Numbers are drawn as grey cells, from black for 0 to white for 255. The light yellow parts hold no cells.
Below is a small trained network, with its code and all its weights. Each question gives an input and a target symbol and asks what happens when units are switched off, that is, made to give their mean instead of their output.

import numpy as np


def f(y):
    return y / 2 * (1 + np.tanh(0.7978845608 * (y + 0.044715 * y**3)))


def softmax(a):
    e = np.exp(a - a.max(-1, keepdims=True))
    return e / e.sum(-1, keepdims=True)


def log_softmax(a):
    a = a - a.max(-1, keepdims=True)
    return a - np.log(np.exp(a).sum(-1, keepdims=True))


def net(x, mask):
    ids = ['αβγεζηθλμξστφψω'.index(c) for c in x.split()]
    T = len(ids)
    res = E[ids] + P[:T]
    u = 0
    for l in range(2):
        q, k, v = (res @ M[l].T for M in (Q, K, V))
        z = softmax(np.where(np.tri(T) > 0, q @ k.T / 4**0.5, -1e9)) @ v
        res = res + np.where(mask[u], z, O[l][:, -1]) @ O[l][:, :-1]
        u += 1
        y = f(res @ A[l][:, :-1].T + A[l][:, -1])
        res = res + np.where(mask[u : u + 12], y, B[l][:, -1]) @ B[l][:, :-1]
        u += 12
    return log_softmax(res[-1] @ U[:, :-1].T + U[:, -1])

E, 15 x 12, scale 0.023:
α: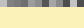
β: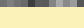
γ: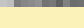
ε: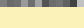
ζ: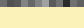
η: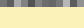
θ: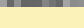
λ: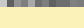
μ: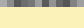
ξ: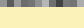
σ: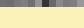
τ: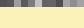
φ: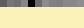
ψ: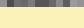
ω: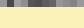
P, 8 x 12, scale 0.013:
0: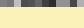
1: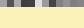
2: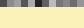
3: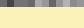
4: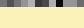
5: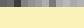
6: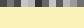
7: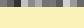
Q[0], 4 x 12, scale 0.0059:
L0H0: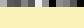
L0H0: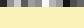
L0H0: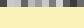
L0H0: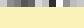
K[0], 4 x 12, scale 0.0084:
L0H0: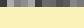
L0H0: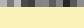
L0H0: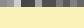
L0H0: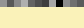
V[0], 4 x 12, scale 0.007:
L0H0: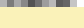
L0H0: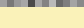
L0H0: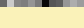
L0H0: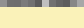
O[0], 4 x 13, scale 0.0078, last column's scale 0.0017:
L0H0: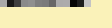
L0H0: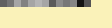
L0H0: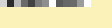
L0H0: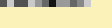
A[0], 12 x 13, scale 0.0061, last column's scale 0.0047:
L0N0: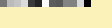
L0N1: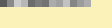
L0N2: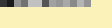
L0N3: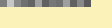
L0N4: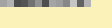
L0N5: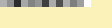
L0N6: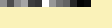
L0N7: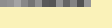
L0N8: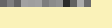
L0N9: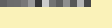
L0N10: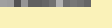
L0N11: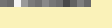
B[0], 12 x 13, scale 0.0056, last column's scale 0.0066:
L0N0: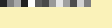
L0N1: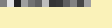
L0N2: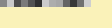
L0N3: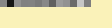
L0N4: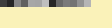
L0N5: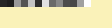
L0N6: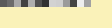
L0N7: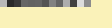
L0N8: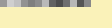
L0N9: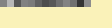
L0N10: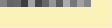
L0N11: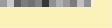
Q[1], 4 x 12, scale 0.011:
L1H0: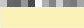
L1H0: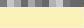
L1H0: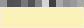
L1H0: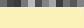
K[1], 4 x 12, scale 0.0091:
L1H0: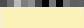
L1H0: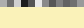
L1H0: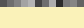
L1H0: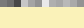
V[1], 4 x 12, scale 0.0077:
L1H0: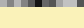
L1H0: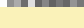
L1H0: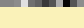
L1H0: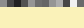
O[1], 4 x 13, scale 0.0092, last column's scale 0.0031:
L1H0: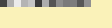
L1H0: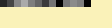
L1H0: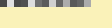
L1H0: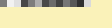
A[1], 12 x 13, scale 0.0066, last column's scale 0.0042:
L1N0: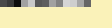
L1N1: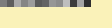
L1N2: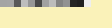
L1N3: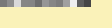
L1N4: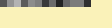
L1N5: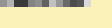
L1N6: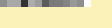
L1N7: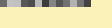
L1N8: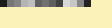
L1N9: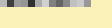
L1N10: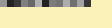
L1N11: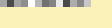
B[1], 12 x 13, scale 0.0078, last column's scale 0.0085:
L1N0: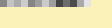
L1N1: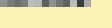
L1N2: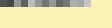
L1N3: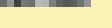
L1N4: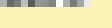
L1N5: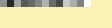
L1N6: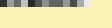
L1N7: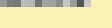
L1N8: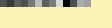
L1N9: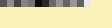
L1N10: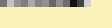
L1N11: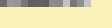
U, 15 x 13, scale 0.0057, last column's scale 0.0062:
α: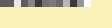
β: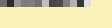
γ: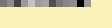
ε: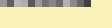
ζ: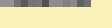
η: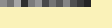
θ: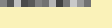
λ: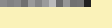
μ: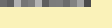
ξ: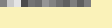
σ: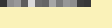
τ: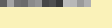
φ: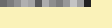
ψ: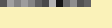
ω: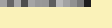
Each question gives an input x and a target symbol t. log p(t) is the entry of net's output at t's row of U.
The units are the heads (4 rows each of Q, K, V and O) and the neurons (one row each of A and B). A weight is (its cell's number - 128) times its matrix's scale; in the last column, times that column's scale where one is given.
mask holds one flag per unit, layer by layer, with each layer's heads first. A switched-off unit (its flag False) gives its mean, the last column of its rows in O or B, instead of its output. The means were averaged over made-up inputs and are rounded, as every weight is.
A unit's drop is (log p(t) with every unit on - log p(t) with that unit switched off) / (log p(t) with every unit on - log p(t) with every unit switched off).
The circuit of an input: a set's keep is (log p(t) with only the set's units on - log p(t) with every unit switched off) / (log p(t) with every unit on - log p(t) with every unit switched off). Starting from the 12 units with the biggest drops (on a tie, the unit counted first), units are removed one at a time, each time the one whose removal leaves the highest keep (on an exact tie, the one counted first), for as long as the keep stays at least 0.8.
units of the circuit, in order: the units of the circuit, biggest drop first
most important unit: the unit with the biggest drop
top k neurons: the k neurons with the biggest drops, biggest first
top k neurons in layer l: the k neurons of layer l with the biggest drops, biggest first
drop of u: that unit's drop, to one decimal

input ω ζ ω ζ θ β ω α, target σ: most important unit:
L1H0
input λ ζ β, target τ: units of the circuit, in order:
L0H0, L1H0
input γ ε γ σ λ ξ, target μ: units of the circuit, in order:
L1H0, L1N8, L1N4
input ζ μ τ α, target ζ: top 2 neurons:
L1N9, L1N5
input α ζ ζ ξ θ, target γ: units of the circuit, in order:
L0H0, L1H0, L1N10
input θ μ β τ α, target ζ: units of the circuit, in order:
L1H0, L1N9, L0N2
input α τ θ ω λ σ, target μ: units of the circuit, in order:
L1H0, L1N8
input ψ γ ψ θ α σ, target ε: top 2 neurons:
L1N4, L1N7
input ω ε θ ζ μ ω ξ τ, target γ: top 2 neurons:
L1N10, L1N5
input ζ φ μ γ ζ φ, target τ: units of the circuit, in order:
L1H0, L0H0
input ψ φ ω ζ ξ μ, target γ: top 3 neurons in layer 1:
L1N10, L1N5, L1N6
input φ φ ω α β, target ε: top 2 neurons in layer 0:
L0N2, L0N4
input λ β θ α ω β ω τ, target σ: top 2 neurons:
L0N2, L1N2
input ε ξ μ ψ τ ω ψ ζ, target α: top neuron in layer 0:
L0N6
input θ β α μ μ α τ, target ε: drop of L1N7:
0.2
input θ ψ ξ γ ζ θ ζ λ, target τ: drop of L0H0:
0.6
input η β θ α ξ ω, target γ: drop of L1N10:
0.3
